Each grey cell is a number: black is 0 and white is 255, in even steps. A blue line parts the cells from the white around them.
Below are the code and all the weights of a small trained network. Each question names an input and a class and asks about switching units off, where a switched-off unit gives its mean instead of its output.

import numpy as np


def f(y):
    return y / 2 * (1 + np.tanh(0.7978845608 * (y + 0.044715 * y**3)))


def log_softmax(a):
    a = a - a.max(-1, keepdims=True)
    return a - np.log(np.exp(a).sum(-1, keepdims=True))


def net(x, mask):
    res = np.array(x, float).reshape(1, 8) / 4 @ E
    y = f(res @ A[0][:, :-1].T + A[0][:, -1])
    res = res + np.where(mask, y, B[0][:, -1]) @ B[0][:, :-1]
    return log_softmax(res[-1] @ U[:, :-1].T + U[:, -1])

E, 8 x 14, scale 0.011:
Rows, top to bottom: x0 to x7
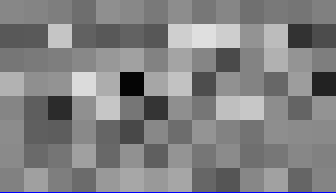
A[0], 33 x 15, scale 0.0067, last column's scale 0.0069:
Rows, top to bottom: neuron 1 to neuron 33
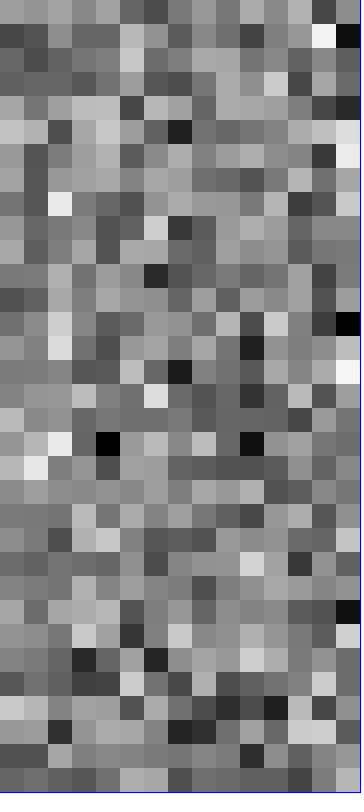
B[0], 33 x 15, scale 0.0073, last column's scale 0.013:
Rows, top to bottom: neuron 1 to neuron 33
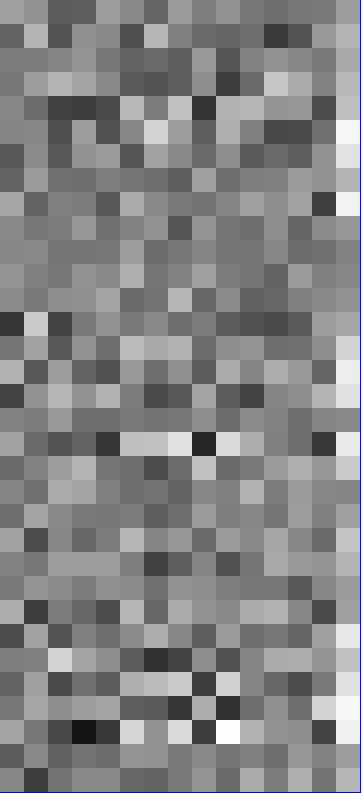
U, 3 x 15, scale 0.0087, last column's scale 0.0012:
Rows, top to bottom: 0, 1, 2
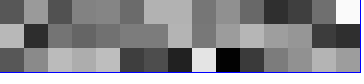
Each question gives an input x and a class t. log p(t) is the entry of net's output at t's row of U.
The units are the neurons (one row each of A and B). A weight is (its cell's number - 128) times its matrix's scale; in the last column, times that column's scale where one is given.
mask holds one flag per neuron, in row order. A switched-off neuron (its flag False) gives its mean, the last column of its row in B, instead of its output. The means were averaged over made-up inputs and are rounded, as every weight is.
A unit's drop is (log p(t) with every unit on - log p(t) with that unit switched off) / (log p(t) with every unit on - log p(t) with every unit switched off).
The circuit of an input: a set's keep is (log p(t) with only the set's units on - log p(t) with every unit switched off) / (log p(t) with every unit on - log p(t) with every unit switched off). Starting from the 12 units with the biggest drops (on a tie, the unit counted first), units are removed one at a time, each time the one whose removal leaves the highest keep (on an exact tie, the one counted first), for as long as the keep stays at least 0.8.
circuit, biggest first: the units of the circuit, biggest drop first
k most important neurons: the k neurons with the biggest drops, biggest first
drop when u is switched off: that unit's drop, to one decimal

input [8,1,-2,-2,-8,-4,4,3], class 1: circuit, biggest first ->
neuron 19
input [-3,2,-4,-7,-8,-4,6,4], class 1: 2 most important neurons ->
neuron 16; neuron 19
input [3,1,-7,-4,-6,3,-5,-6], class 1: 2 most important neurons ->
neuron 16; neuron 19
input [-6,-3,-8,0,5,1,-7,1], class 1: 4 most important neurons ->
neuron 31; neuron 2; neuron 29; neuron 23
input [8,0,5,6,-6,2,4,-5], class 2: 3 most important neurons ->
neuron 30; neuron 17; neuron 31
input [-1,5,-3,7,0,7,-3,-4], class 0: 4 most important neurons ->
neuron 27; neuron 7; neuron 14; neuron 16
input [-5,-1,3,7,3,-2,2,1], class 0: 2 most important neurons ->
neuron 27; neuron 7
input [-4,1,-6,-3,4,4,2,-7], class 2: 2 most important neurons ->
neuron 31; neuron 19
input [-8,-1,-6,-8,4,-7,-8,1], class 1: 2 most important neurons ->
neuron 16; neuron 29
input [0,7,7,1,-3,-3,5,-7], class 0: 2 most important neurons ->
neuron 14; neuron 16
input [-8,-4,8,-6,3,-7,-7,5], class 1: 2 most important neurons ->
neuron 16; neuron 31
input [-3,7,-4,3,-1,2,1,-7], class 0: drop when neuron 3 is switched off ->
0.0
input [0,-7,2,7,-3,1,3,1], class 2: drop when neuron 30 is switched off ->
0.1
